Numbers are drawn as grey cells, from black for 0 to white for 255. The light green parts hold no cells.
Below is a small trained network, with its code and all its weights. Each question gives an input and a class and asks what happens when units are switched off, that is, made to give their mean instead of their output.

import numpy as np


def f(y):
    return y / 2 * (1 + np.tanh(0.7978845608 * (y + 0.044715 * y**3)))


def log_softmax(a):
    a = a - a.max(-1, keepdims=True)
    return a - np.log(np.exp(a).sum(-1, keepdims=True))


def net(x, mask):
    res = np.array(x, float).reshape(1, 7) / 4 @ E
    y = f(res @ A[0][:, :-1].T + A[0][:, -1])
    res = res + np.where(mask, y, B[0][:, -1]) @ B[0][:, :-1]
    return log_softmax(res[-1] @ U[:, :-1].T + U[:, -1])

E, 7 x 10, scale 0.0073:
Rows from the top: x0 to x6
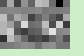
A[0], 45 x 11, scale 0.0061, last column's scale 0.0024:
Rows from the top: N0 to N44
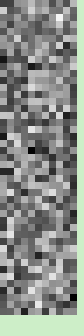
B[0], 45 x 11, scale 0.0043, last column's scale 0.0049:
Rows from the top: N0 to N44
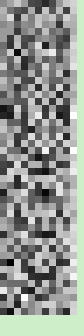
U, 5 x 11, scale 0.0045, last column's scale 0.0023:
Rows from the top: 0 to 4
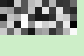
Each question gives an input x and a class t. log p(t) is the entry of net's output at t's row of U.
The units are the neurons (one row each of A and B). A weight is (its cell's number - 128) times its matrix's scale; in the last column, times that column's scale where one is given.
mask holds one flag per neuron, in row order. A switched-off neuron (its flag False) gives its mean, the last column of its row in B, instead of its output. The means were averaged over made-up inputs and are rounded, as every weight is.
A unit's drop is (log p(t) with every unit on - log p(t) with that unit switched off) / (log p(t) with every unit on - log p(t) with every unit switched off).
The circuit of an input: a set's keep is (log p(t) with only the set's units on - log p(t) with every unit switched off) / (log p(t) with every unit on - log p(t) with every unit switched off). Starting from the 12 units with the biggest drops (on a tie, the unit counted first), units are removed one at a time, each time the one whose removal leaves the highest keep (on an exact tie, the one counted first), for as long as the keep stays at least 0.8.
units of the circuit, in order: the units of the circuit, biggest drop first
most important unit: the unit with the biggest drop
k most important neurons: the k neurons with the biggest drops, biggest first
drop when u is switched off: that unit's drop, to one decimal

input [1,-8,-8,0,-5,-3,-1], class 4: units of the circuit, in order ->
[N41, N38]
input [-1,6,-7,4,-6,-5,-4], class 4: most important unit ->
N41
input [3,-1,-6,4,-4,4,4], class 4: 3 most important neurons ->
[N41, N38, N18]
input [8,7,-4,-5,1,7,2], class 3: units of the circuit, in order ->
[N7, N43]
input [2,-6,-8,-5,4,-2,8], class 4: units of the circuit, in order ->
[N38, N41]
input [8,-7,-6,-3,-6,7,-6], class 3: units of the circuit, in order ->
[N7, N43]
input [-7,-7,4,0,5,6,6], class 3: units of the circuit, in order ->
[N20, N25, N30]
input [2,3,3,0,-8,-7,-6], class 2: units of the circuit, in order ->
[N24, N22]
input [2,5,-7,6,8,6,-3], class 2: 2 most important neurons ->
[N39, N27]
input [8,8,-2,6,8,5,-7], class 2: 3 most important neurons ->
[N39, N33, N27]
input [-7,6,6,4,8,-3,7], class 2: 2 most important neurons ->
[N39, N33]
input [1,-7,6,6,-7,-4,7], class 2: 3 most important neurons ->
[N24, N22, N0]
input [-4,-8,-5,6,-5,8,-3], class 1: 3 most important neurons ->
[N19, N32, N31]
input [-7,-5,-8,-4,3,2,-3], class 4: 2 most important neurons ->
[N8, N41]
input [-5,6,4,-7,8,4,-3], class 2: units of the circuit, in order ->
[N27]
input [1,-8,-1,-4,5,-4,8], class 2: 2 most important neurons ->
[N27, N39]
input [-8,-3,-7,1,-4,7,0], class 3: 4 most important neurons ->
[N2, N25, N20, N30]
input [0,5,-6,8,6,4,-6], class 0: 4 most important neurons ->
[N16, N37, N23, N6]
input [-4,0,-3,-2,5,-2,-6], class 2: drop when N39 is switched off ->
0.3
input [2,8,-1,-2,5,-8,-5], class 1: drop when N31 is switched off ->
0.0
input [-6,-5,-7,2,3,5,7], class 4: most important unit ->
N41
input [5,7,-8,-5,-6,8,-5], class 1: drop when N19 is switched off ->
0.3
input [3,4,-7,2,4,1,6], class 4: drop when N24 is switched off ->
0.1
